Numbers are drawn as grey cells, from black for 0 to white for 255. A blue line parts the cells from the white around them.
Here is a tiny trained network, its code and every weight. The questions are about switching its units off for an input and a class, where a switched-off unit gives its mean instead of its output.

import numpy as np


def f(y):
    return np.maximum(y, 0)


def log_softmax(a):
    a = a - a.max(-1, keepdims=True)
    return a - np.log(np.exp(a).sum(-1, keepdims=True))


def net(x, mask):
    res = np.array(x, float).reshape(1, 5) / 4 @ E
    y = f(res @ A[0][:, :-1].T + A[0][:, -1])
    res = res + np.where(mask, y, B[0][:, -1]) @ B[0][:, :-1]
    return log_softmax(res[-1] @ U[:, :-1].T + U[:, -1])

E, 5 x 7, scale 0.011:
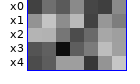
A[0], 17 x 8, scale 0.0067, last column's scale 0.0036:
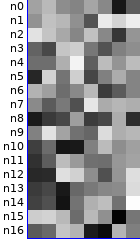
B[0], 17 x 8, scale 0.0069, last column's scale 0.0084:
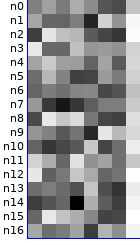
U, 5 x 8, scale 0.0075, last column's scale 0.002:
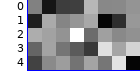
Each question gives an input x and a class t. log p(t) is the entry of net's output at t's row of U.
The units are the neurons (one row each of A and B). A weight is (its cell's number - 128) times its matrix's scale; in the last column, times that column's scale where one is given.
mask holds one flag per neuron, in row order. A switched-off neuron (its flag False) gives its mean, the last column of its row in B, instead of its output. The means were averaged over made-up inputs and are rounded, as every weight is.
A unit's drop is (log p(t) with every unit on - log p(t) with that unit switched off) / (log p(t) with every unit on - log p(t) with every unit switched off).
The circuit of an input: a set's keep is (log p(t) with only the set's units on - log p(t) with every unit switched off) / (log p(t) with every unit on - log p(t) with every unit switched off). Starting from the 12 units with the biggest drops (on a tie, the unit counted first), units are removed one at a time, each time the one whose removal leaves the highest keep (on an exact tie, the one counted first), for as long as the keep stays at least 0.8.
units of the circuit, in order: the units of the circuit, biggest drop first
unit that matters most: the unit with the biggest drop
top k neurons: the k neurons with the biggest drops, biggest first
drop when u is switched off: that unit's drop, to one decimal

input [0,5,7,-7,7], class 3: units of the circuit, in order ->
[n9 n1]
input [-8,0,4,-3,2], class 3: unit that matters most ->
n12
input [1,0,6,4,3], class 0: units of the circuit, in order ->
[n10 n2]
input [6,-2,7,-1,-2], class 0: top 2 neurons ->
[n2 n15]
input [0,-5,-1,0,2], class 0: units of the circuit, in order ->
[n2 n15]
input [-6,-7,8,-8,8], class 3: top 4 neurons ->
[n1 n9 n8 n7]
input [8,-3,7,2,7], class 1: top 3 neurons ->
[n8 n13 n10]
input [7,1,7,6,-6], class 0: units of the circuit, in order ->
[n2 n10]
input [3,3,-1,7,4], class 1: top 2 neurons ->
[n8 n13]
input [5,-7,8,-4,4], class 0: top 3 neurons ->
[n2 n15 n4]
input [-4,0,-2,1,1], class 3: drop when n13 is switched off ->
0.2
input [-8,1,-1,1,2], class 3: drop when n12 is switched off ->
0.2
